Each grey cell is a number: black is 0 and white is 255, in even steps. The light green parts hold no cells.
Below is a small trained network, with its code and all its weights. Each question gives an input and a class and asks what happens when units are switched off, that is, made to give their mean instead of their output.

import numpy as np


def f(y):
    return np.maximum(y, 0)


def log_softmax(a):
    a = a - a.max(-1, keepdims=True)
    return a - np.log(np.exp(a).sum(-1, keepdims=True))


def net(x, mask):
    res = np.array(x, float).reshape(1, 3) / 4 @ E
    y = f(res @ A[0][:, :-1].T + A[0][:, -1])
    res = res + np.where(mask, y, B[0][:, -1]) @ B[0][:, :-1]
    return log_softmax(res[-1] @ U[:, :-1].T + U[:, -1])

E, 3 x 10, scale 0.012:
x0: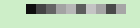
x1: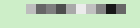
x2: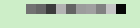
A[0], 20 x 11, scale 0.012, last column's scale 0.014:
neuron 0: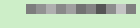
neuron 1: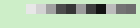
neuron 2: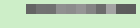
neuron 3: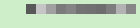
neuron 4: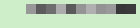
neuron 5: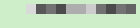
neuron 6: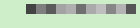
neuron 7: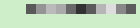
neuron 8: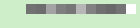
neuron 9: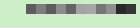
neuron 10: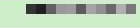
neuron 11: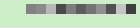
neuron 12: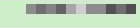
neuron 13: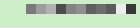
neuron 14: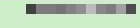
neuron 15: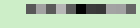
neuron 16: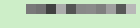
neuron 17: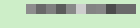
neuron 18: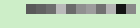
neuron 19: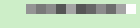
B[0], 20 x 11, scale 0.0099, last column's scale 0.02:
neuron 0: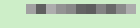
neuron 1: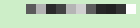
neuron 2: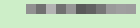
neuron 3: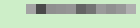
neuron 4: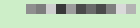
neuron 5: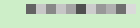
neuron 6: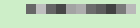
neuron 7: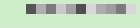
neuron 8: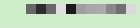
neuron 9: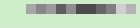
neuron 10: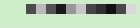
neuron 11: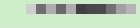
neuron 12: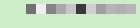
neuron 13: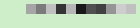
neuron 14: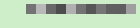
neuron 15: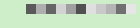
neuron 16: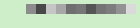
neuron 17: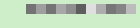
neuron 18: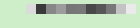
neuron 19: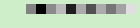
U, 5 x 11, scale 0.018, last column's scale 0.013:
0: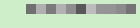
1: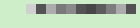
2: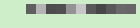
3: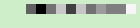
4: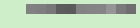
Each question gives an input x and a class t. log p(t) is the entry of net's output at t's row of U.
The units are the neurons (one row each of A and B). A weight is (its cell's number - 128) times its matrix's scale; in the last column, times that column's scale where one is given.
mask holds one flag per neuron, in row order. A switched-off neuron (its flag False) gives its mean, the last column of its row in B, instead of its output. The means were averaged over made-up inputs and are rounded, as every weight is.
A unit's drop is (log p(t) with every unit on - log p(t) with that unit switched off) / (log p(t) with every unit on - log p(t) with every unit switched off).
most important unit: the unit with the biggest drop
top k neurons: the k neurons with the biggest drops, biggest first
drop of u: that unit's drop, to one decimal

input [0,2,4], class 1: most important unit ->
neuron 19
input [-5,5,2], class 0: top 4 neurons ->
(neuron 10; neuron 5; neuron 17; neuron 12)
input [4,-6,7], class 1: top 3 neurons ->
(neuron 18; neuron 16; neuron 5)
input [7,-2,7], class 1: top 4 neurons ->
(neuron 18; neuron 1; neuron 16; neuron 9)
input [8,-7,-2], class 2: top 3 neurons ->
(neuron 10; neuron 6; neuron 5)
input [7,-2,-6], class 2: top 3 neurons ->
(neuron 10; neuron 6; neuron 18)
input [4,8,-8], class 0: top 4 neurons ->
(neuron 5; neuron 12; neuron 17; neuron 18)
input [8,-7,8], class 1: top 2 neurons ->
(neuron 18; neuron 1)
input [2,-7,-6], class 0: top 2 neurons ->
(neuron 15; neuron 7)
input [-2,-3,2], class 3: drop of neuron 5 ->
0.4
